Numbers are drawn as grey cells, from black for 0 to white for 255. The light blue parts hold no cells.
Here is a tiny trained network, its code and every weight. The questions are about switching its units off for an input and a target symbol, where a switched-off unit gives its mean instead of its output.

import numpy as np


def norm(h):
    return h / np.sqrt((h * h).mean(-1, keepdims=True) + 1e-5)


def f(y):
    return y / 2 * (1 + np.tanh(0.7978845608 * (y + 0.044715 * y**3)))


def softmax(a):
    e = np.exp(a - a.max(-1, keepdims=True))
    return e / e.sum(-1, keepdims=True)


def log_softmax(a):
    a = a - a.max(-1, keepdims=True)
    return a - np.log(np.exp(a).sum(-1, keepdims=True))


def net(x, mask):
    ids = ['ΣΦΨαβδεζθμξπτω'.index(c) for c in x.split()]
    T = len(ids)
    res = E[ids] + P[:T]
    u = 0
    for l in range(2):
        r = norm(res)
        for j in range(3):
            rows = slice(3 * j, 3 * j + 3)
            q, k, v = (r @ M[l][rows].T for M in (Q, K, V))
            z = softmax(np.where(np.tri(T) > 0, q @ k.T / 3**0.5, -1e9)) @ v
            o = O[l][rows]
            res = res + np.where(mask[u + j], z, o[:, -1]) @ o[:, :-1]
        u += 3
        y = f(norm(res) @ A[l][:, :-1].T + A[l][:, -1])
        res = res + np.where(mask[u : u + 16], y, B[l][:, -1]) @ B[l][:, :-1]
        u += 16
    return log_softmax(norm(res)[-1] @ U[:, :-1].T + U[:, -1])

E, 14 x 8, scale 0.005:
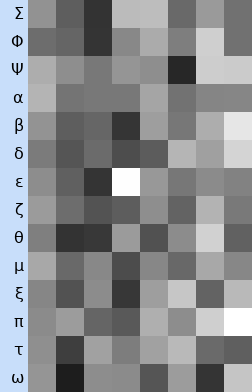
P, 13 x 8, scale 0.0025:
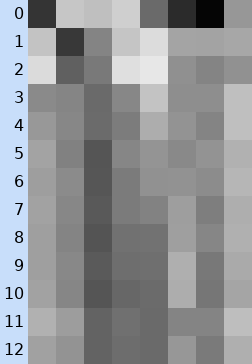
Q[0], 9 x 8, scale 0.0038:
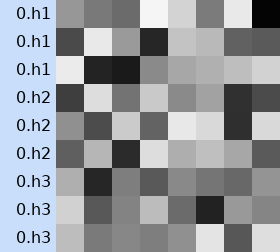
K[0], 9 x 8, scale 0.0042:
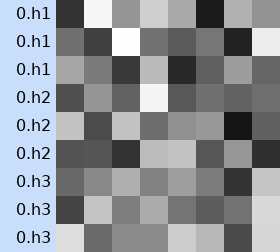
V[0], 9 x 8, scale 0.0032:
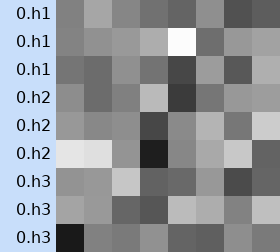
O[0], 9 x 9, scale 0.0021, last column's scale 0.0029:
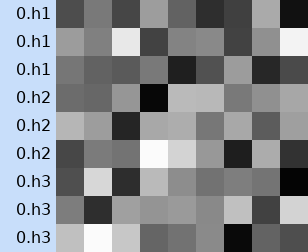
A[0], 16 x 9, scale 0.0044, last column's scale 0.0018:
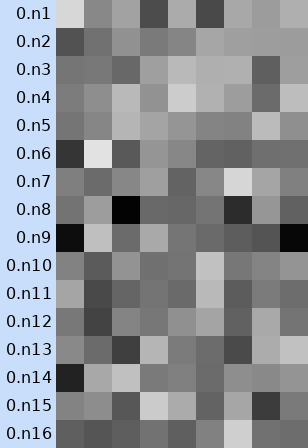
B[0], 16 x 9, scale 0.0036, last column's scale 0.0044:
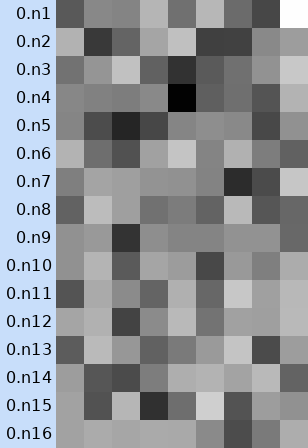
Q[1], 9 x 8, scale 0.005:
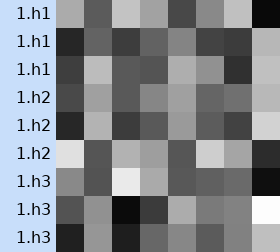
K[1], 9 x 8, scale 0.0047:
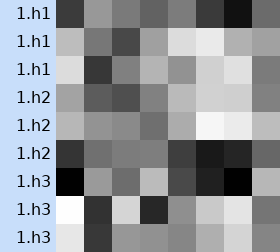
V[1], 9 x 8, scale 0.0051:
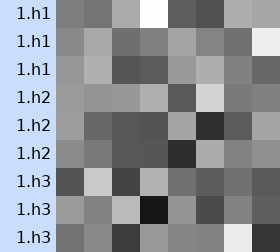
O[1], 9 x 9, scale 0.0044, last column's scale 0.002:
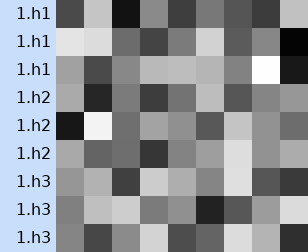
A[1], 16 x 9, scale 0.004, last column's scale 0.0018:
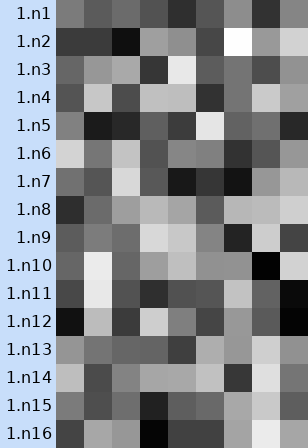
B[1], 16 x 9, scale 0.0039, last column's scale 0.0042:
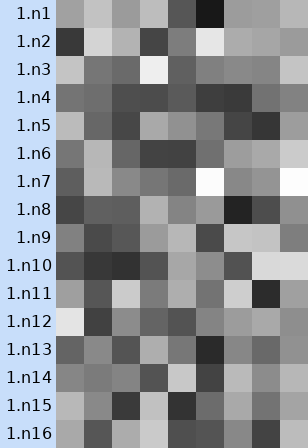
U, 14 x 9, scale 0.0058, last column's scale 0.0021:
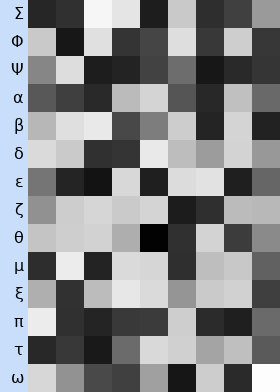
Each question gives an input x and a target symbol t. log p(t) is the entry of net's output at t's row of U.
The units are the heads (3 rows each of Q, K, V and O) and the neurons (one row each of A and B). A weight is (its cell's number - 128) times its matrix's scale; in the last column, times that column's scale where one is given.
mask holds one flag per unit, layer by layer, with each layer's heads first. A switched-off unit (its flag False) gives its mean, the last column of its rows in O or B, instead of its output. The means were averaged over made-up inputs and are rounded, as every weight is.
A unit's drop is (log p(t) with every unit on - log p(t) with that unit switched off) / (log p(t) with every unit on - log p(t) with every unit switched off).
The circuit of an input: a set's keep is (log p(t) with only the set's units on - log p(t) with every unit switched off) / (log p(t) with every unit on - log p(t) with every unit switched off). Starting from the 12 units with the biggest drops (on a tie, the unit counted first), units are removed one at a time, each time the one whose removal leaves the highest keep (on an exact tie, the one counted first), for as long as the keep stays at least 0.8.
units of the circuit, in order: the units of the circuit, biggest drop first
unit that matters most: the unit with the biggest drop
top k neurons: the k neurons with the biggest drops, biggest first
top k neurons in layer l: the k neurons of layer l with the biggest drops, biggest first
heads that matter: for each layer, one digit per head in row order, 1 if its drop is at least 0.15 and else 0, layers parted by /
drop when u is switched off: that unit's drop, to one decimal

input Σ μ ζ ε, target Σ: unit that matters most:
1.h1
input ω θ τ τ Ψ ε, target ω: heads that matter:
111 / 111
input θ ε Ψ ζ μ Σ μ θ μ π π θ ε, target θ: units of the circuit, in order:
[0.n1; 0.n13; 1.n1; 0.n15]
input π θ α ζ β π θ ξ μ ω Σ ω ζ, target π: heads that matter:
010 / 001
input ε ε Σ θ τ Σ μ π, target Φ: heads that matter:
000 / 011
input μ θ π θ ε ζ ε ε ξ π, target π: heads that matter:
000 / 011
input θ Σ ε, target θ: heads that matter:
111 / 110
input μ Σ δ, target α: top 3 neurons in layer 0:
[0.n3; 0.n6; 0.n4]
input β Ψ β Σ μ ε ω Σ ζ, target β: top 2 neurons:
[0.n4; 0.n10]
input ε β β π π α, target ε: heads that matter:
001 / 001
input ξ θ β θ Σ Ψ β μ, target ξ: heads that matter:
111 / 101
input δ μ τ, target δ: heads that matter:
101 / 101
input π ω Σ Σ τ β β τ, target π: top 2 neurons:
[0.n4; 0.n14]
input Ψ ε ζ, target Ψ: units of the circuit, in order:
[1.h1]
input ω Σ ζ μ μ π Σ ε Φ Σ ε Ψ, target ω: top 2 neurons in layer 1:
[1.n11; 1.n10]
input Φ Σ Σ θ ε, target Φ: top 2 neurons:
[0.n14; 0.n3]
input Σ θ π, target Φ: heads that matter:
011 / 011
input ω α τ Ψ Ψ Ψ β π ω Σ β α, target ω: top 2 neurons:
[1.n11; 0.n16]
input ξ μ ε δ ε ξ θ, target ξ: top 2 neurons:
[0.n8; 0.n16]
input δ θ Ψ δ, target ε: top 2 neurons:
[0.n1; 1.n15]
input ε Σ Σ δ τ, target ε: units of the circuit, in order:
[1.h3]
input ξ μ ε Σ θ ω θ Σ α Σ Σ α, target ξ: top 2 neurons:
[0.n8; 0.n3]
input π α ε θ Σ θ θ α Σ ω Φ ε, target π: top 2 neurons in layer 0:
[0.n14; 0.n3]
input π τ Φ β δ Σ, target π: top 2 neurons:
[0.n14; 0.n3]
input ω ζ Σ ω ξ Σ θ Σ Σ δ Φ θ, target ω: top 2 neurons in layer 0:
[0.n1; 0.n15]
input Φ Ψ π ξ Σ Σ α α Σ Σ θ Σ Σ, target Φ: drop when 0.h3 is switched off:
0.4
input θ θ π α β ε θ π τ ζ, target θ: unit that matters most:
0.h2
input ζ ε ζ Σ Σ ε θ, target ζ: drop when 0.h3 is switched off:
0.4
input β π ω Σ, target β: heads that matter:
000 / 101
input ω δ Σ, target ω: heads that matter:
111 / 111
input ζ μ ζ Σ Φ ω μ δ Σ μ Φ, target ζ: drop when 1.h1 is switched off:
0.1
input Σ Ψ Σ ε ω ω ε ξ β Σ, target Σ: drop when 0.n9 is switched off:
0.0
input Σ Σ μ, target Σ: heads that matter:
010 / 100
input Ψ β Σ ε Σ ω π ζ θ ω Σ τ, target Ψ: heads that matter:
000 / 100
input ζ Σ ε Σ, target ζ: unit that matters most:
0.h3
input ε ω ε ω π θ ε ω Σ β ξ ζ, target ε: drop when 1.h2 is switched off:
0.1
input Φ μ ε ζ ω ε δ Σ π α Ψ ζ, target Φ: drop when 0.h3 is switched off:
0.6
